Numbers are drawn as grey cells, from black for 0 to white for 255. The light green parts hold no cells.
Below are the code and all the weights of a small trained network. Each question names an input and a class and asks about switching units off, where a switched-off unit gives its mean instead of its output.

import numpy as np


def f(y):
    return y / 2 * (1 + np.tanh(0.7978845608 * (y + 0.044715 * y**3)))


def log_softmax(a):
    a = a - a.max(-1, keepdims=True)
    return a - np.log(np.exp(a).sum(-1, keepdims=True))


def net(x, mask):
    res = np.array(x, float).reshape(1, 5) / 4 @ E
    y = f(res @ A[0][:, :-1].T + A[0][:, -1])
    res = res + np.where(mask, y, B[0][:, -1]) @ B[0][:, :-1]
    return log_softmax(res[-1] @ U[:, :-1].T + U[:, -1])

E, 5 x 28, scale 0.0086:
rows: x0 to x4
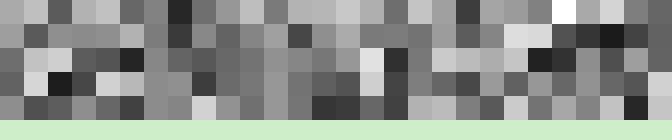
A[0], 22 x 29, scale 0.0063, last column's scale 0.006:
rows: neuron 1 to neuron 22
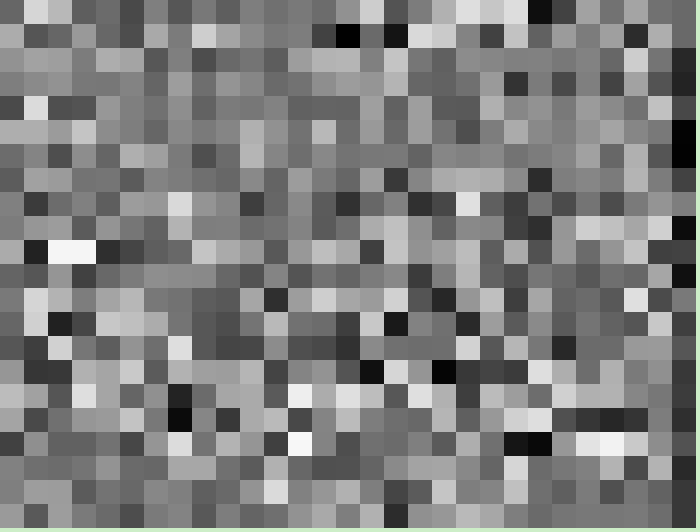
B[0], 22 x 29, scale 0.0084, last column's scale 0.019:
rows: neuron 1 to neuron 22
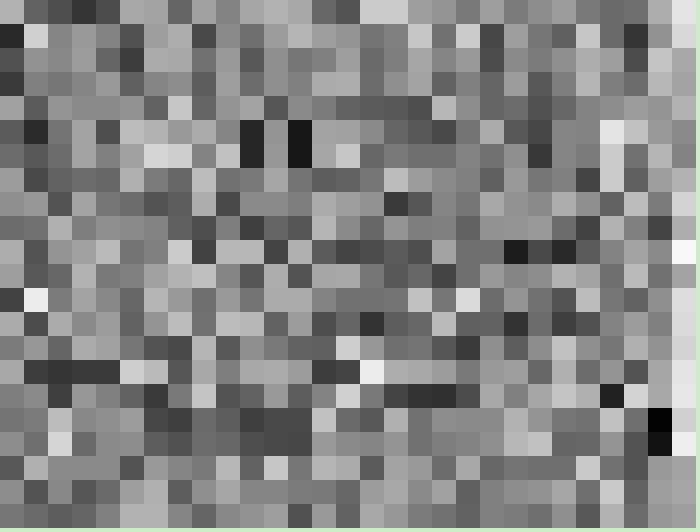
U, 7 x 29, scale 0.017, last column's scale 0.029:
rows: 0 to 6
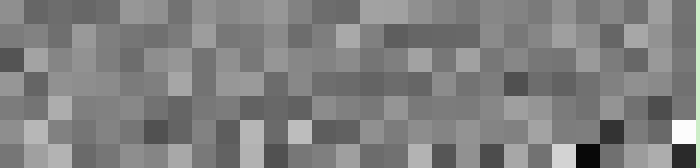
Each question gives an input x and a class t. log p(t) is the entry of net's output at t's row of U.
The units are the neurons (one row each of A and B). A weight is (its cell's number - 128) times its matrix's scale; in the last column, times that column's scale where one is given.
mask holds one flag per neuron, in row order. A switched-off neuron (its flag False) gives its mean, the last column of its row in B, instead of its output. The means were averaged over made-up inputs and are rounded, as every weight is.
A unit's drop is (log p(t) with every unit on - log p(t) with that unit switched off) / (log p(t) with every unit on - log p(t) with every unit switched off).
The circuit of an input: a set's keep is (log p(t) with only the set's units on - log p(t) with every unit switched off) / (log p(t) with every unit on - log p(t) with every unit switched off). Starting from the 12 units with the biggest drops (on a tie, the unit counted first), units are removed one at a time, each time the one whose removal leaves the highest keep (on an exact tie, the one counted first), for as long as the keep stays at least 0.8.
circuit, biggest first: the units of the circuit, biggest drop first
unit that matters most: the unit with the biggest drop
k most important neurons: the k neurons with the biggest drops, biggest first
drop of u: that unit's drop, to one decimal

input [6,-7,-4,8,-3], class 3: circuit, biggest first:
(neuron 14)
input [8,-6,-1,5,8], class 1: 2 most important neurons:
(neuron 17; neuron 13)
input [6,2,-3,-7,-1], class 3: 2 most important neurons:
(neuron 11; neuron 15)
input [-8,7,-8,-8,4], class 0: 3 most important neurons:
(neuron 16; neuron 17; neuron 14)
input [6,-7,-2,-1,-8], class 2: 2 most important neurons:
(neuron 13; neuron 3)
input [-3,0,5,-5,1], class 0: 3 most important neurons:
(neuron 1; neuron 14; neuron 5)
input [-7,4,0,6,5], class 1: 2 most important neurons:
(neuron 15; neuron 11)
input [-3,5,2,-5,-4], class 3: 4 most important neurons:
(neuron 11; neuron 19; neuron 2; neuron 10)
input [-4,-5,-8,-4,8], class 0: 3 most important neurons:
(neuron 16; neuron 13; neuron 3)
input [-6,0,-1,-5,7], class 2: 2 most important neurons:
(neuron 2; neuron 17)
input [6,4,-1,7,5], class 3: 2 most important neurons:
(neuron 14; neuron 5)
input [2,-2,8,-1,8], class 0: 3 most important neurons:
(neuron 1; neuron 8; neuron 13)
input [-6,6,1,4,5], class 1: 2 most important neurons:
(neuron 15; neuron 19)
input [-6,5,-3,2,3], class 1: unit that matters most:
neuron 19
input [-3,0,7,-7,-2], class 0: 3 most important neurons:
(neuron 1; neuron 14; neuron 8)
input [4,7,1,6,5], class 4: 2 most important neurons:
(neuron 18; neuron 11)
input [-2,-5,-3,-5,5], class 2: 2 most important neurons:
(neuron 2; neuron 14)
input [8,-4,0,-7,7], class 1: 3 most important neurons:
(neuron 17; neuron 13; neuron 14)
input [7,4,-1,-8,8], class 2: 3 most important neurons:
(neuron 2; neuron 14; neuron 20)
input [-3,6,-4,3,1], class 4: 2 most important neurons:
(neuron 18; neuron 1)
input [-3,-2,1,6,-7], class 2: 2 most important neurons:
(neuron 13; neuron 11)
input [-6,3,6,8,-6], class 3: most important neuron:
(neuron 14)
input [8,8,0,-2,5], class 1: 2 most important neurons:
(neuron 17; neuron 19)
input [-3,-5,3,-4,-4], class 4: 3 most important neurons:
(neuron 19; neuron 14; neuron 2)
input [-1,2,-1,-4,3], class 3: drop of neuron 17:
0.1
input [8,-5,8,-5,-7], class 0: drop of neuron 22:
0.2
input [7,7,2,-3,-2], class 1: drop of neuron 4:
0.0
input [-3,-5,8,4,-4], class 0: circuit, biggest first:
(neuron 1)
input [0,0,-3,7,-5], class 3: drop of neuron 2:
0.1
